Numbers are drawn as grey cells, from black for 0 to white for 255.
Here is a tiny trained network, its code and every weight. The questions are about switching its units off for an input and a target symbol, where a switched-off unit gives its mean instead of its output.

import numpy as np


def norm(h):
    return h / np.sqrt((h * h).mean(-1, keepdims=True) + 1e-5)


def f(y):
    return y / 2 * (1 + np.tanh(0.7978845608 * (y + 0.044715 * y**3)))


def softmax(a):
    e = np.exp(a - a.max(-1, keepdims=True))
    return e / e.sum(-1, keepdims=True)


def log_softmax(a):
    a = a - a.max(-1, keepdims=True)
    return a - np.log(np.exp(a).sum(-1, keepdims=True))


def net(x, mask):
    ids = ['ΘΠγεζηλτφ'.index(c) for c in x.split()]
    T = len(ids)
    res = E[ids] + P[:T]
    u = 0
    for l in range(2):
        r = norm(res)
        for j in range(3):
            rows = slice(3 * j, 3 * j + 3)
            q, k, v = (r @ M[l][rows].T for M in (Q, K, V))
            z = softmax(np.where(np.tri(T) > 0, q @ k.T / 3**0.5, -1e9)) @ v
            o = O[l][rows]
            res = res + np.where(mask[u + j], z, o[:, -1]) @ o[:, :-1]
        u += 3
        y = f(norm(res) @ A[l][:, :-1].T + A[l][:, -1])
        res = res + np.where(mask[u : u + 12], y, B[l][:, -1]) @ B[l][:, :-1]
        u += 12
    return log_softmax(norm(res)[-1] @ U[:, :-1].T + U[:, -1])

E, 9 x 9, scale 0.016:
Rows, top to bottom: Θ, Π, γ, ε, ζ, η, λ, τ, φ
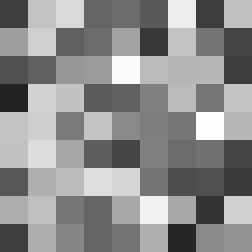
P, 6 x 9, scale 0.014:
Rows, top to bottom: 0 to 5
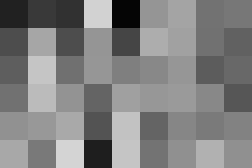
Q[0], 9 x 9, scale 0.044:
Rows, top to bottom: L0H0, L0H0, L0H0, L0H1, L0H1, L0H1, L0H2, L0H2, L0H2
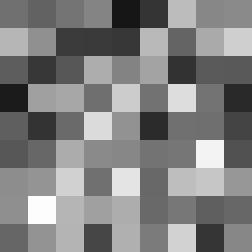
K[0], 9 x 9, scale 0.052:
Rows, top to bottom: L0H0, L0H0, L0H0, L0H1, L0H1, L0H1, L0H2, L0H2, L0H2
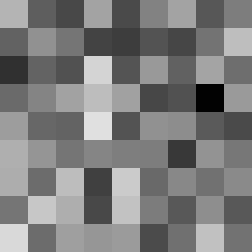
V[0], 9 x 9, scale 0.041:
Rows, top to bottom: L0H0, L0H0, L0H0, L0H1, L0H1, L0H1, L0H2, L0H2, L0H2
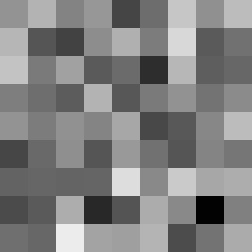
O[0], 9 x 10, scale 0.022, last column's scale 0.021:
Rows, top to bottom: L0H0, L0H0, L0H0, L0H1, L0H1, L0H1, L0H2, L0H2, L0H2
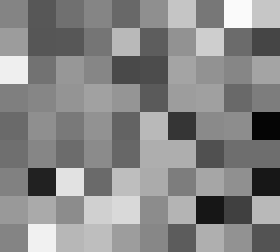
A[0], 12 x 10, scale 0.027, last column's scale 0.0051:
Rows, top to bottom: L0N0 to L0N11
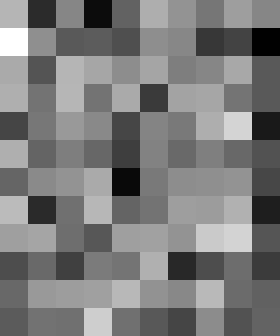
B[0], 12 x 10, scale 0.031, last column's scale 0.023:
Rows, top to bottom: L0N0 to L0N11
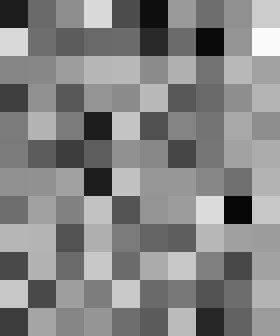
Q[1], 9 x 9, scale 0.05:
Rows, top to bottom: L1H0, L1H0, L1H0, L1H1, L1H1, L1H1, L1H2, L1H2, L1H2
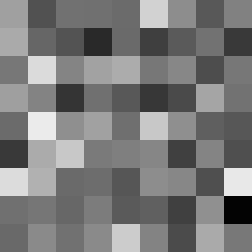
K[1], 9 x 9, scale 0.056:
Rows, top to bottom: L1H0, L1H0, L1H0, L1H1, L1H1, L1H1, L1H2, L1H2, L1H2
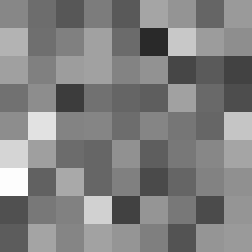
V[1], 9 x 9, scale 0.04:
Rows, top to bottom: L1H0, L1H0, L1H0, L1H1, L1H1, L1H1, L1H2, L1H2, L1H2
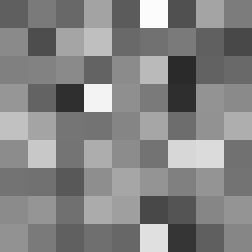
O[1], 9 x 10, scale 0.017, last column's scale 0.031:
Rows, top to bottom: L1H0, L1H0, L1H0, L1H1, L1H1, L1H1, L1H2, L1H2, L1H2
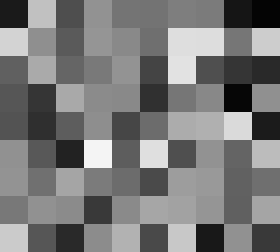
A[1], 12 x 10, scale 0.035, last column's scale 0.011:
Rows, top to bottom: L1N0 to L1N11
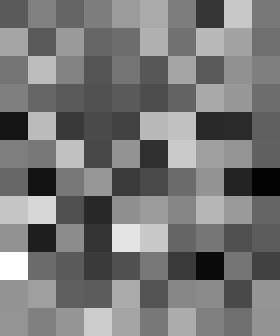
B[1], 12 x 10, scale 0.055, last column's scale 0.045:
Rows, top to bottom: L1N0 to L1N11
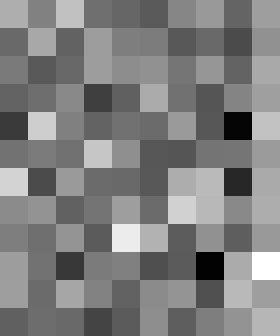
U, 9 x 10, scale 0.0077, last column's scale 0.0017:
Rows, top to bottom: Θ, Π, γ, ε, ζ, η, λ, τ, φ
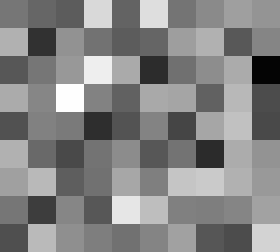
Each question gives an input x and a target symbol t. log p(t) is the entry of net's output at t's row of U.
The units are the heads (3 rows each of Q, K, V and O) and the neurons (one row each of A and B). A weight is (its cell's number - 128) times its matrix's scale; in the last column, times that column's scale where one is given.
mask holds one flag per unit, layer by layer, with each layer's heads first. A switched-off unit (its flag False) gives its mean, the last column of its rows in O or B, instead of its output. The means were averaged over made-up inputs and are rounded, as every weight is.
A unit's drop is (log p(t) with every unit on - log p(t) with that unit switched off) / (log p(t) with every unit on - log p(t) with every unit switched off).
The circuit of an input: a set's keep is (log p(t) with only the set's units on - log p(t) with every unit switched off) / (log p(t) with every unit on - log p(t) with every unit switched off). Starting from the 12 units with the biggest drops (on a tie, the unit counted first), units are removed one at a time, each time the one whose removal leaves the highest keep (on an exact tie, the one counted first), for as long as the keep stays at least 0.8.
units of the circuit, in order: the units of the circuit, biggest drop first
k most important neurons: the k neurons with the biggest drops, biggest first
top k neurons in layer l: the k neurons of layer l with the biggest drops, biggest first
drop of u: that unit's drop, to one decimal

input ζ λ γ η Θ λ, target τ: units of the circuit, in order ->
L0H0; L1N8
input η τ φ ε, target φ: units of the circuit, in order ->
L0H0; L1H0; L1N4
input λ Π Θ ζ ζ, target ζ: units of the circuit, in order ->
L0H2
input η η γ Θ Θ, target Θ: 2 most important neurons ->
L0N7; L1N9
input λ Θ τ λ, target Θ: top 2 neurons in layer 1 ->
L1N9; L1N4
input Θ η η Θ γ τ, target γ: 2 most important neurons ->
L0N0; L1N5
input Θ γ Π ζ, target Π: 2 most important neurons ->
L1N6; L0N7
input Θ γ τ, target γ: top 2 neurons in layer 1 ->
L1N5; L1N9
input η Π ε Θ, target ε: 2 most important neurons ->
L1N9; L0N2
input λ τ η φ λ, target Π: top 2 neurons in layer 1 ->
L1N9; L1N6
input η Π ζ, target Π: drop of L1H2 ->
0.0
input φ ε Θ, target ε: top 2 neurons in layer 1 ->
L1N9; L1N4
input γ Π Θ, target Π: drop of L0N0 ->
0.1
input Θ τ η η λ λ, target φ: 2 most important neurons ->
L0N1; L1N9
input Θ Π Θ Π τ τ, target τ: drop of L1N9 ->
0.1
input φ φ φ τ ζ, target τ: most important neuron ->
L1N9
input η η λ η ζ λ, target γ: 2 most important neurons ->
L1N5; L1N9
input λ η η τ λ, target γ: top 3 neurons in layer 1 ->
L1N5; L1N9; L1N4
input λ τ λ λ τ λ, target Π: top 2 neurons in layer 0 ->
L0N8; L0N10
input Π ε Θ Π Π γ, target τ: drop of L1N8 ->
0.2
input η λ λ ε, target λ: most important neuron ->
L0N1
